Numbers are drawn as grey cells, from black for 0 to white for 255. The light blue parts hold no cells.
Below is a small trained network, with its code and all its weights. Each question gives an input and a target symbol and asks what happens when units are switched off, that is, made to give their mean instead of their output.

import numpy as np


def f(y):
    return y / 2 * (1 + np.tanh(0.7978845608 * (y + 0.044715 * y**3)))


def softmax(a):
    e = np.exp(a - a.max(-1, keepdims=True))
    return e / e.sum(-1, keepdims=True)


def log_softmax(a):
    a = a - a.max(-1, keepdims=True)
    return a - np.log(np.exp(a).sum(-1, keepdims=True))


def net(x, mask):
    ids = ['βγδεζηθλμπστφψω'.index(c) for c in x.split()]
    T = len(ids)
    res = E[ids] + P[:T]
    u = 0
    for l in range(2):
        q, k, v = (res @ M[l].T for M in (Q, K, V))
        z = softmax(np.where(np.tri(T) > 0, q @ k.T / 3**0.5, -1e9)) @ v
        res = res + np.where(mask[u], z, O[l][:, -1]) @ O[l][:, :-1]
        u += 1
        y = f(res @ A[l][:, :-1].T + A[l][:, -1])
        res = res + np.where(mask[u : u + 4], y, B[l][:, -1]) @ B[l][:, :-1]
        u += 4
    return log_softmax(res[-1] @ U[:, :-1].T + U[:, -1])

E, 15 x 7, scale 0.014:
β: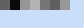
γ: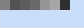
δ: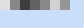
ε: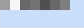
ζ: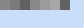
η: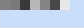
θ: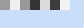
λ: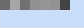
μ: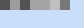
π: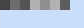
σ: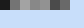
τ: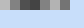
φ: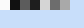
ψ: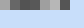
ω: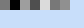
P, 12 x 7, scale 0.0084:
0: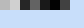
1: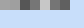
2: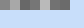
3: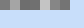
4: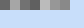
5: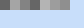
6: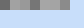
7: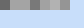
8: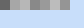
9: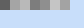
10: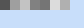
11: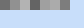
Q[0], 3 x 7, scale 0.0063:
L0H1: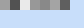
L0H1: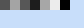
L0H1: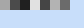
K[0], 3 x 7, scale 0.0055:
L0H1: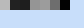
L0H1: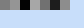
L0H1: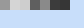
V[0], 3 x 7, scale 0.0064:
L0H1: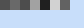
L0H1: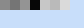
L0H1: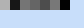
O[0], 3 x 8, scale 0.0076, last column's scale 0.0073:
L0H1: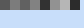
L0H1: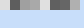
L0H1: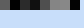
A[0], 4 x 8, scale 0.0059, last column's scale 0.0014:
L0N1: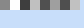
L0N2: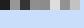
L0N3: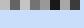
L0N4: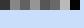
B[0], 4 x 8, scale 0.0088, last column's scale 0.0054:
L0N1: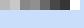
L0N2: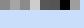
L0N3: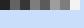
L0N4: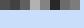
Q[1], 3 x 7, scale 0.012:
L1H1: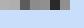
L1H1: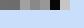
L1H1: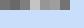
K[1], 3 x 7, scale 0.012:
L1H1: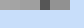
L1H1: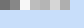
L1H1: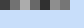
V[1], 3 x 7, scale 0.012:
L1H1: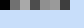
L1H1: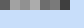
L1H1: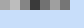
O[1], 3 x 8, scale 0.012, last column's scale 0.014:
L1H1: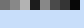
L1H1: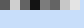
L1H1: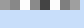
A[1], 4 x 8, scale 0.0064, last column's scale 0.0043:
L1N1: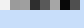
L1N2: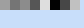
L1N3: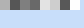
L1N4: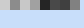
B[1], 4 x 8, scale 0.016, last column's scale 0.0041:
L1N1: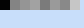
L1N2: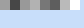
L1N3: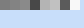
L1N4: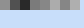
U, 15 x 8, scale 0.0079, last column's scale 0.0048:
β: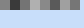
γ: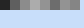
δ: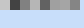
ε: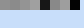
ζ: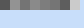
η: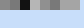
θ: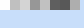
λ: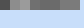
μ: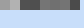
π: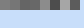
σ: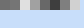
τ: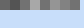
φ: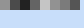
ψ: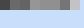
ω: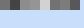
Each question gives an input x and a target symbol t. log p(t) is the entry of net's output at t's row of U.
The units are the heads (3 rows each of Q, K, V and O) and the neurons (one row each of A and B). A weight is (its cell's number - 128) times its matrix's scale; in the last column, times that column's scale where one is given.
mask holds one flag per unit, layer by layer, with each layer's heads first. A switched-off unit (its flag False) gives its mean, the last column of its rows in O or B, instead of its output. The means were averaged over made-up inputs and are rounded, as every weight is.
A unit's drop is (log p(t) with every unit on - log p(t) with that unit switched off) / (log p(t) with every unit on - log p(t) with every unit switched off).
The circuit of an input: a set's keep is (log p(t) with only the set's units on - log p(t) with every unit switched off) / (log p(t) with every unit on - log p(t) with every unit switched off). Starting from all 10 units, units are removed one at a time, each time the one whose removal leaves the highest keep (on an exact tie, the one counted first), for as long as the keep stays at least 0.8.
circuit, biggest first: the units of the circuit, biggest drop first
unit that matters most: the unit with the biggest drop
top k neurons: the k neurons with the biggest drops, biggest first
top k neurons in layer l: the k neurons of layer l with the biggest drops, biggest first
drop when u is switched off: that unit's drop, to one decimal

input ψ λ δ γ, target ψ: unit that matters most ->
L0H1
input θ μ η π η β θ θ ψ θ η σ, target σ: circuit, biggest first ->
L1H1, L0N1, L1N2
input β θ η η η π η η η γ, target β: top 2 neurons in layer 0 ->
L0N4, L0N1
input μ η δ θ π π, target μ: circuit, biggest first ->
L1H1, L0H1, L0N2
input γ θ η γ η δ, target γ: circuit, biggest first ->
L1N1, L1H1, L0H1
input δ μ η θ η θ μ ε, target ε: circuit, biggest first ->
L1H1, L0N1
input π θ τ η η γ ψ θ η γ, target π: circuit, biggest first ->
L1H1, L0H1, L1N2, L0N2
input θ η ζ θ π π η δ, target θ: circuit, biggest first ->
L0H1, L0N3
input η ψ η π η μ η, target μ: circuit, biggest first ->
L1H1, L0N2, L0H1
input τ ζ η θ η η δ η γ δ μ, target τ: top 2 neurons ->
L1N1, L1N4
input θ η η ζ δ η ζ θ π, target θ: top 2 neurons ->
L0N3, L1N1
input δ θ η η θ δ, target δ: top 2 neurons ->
L1N4, L0N3
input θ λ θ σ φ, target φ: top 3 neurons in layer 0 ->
L0N3, L0N1, L0N2
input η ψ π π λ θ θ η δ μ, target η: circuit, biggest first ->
L1H1
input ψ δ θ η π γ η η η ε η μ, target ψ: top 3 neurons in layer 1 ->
L1N1, L1N4, L1N3
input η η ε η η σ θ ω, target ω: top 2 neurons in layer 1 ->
L1N3, L1N2
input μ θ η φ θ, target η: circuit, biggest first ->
L0H1, L1H1
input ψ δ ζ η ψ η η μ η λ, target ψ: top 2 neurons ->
L1N1, L1N4
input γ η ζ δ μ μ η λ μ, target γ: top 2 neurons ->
L1N1, L1N2
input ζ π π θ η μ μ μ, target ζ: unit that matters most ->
L0H1
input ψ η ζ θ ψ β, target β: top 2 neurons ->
L1N2, L0N1
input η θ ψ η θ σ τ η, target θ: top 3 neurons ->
L1N1, L0N4, L1N4
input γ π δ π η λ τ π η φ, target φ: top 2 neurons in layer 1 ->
L1N3, L1N1
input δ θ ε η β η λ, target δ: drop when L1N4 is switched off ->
0.3
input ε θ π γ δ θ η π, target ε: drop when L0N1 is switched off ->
0.3
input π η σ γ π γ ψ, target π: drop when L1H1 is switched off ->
0.9
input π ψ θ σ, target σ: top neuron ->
L1N2
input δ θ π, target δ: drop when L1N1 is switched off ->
0.0
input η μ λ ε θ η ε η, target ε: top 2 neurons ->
L0N3, L0N1
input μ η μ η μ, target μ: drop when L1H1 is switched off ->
0.7
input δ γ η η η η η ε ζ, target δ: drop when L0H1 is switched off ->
0.1
